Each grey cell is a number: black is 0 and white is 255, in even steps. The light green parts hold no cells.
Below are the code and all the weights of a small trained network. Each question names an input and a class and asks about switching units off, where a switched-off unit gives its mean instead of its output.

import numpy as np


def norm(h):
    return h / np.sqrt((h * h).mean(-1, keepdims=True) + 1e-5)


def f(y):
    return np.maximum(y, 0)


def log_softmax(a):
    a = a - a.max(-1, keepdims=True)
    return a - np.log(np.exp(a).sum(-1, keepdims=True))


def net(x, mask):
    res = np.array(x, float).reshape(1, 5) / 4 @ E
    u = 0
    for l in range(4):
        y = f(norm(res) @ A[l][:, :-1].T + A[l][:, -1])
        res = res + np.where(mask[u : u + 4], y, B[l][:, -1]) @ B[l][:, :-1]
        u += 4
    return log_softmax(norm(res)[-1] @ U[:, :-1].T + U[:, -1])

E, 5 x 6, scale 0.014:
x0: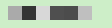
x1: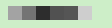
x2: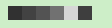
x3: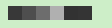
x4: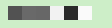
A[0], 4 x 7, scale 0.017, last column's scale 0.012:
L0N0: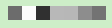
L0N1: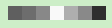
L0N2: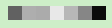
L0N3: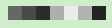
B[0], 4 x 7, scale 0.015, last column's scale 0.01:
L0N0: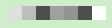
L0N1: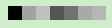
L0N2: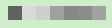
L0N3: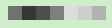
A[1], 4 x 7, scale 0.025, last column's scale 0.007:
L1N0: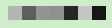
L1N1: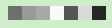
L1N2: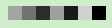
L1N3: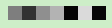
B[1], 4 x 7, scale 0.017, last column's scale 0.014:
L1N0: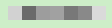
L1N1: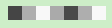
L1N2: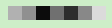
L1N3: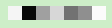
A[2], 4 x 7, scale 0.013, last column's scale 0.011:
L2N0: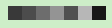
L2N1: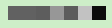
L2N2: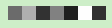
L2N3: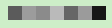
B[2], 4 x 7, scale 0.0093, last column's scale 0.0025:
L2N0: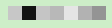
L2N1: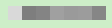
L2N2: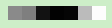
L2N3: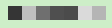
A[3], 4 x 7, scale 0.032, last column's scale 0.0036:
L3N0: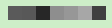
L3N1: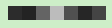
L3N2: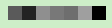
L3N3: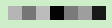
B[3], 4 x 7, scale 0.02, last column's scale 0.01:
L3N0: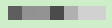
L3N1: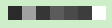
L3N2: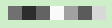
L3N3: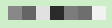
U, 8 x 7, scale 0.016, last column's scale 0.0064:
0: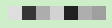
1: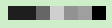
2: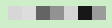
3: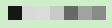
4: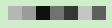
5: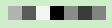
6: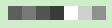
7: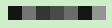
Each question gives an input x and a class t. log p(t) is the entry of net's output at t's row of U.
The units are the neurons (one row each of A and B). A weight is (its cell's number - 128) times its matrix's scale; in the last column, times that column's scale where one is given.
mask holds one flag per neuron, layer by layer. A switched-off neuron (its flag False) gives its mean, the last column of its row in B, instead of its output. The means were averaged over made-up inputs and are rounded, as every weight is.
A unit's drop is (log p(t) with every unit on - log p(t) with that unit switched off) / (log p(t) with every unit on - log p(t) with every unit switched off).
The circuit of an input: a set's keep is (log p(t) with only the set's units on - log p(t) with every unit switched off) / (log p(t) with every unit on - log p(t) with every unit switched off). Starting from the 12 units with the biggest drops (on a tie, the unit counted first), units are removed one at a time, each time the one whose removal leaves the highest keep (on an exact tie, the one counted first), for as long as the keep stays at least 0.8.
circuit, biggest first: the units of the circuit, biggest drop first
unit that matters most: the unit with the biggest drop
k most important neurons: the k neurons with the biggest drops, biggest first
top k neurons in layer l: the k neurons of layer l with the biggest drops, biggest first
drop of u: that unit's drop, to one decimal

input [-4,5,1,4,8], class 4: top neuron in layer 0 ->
[L0N0]
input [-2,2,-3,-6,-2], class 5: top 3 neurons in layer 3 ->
[L3N3, L3N2, L3N1]
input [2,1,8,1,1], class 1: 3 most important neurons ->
[L3N2, L0N0, L1N2]
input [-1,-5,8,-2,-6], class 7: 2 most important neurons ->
[L0N0, L1N0]
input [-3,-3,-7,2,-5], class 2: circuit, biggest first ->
[L1N1, L1N3]
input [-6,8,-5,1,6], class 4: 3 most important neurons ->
[L1N2, L0N0, L2N2]
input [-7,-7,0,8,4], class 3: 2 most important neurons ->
[L0N2, L1N1]
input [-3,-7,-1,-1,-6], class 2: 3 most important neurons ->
[L3N3, L1N1, L3N1]
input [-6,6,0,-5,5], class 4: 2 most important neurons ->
[L1N2, L2N2]
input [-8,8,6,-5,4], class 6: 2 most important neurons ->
[L0N3, L3N0]
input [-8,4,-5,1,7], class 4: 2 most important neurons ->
[L0N0, L1N2]
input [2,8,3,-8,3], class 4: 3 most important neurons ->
[L1N2, L0N1, L2N2]
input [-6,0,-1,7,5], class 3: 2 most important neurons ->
[L0N1, L1N1]
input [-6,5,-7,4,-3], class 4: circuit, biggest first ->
[L1N3]
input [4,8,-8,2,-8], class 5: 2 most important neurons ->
[L3N3, L1N3]
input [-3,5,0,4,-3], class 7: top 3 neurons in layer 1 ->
[L1N0, L1N2, L1N1]
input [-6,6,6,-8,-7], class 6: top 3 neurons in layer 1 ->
[L1N1, L1N0, L1N3]
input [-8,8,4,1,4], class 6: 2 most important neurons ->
[L3N0, L0N3]
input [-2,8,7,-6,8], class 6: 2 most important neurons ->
[L0N3, L3N0]
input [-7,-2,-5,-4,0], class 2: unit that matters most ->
L0N0
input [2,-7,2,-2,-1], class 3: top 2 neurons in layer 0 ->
[L0N2, L0N0]
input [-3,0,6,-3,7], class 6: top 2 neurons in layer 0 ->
[L0N3, L0N0]
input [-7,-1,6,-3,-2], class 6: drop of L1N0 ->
0.1
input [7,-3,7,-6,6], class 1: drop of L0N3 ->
0.3
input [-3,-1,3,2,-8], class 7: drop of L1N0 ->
0.5
